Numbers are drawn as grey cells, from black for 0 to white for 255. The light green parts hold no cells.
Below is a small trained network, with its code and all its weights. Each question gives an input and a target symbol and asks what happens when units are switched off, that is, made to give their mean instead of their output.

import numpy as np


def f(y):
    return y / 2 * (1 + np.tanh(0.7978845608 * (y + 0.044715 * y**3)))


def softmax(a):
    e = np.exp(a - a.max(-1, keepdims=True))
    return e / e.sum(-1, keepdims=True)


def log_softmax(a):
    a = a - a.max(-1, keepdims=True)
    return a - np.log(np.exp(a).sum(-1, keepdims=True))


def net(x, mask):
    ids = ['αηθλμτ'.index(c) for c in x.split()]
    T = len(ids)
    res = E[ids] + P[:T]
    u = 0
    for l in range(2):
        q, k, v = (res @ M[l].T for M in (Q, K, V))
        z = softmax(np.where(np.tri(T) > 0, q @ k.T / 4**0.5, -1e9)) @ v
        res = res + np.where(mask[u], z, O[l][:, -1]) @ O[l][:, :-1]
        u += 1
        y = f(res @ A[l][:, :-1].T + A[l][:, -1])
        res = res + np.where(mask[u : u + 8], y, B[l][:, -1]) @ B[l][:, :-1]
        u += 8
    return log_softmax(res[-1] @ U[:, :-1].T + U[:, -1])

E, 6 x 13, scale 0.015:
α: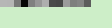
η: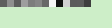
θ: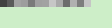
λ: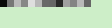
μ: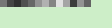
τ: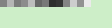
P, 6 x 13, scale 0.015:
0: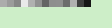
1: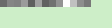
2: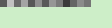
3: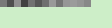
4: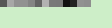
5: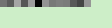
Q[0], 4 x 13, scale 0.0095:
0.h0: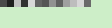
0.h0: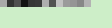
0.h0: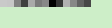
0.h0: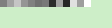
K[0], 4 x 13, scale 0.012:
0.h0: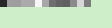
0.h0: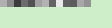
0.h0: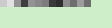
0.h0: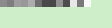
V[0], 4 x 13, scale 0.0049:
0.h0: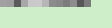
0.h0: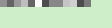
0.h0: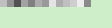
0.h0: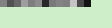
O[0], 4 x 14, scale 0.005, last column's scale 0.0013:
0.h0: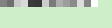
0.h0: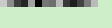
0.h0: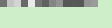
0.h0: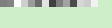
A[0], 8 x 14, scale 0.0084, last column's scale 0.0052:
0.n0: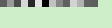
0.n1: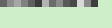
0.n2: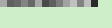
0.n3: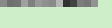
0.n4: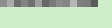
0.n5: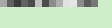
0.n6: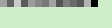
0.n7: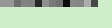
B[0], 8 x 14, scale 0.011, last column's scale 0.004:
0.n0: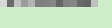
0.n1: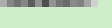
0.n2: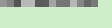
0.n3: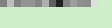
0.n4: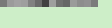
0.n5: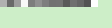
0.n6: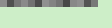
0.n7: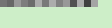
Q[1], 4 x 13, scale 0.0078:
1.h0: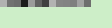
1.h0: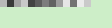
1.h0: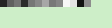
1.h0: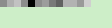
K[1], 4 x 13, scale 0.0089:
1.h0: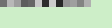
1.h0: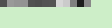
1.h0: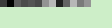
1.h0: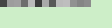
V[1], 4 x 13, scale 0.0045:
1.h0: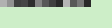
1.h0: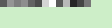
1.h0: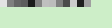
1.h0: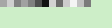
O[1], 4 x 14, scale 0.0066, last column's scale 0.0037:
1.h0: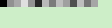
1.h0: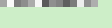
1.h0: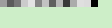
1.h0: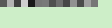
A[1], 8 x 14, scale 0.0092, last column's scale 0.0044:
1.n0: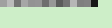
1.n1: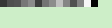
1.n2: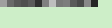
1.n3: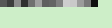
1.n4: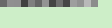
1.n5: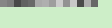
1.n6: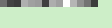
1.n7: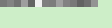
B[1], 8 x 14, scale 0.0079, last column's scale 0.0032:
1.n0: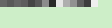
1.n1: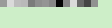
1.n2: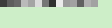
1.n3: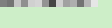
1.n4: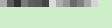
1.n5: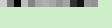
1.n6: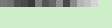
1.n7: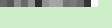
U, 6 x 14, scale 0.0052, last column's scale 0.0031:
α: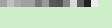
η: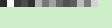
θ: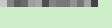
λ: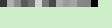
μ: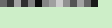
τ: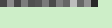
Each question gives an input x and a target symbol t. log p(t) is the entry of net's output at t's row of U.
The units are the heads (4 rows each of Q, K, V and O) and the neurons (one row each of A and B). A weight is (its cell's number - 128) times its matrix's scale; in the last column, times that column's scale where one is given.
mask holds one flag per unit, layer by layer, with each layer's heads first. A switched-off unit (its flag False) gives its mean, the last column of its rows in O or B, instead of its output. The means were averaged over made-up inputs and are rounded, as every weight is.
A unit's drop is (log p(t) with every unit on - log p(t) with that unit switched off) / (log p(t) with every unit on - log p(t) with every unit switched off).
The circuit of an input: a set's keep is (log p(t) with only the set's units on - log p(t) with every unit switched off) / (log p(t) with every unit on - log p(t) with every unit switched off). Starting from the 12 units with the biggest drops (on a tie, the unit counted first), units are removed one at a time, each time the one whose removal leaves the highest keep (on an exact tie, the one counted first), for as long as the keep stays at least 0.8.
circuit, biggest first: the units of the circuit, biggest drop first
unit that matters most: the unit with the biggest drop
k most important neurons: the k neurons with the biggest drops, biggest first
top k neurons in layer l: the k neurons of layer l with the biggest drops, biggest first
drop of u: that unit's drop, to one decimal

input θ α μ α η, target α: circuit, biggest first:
0.h0; 0.n0
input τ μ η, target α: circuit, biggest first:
0.n0
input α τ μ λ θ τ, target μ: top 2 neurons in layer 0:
0.n7; 0.n6
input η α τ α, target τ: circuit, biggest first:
1.h0; 0.h0; 1.n2; 0.n4
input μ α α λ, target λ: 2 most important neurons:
1.n3; 0.n5
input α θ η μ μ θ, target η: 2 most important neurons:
0.n0; 0.n7
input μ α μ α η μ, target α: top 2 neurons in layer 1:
1.n1; 1.n6
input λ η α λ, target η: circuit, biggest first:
0.h0; 1.h0; 0.n1
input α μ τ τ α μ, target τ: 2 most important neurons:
1.n2; 0.n0
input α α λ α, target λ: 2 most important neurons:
1.n2; 1.n3
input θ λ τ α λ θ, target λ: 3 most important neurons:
1.n2; 0.n1; 0.n7
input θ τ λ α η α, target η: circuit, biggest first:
1.h0; 0.n5; 0.h0
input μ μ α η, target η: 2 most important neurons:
0.n5; 0.n0
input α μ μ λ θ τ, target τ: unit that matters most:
0.h0
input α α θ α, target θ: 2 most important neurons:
0.n3; 1.n4
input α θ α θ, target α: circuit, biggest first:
1.n1; 0.h0; 1.h0
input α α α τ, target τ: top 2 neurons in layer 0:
0.n2; 0.n0
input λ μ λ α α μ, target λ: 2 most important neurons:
0.n1; 1.n2
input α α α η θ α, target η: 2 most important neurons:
0.n0; 0.n5
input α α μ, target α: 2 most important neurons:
0.n0; 0.n3
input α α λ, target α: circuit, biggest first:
0.n0
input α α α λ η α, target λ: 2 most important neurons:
1.n2; 0.n5
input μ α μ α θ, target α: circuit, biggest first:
0.h0; 0.n0
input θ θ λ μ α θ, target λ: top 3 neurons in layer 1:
1.n2; 1.n7; 1.n4
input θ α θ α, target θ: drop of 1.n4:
0.3
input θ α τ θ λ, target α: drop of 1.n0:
0.0
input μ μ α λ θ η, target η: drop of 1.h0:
0.6
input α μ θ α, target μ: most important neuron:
0.n0
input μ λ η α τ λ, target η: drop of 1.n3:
0.1
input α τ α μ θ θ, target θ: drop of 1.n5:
0.2
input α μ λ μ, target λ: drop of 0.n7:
0.0
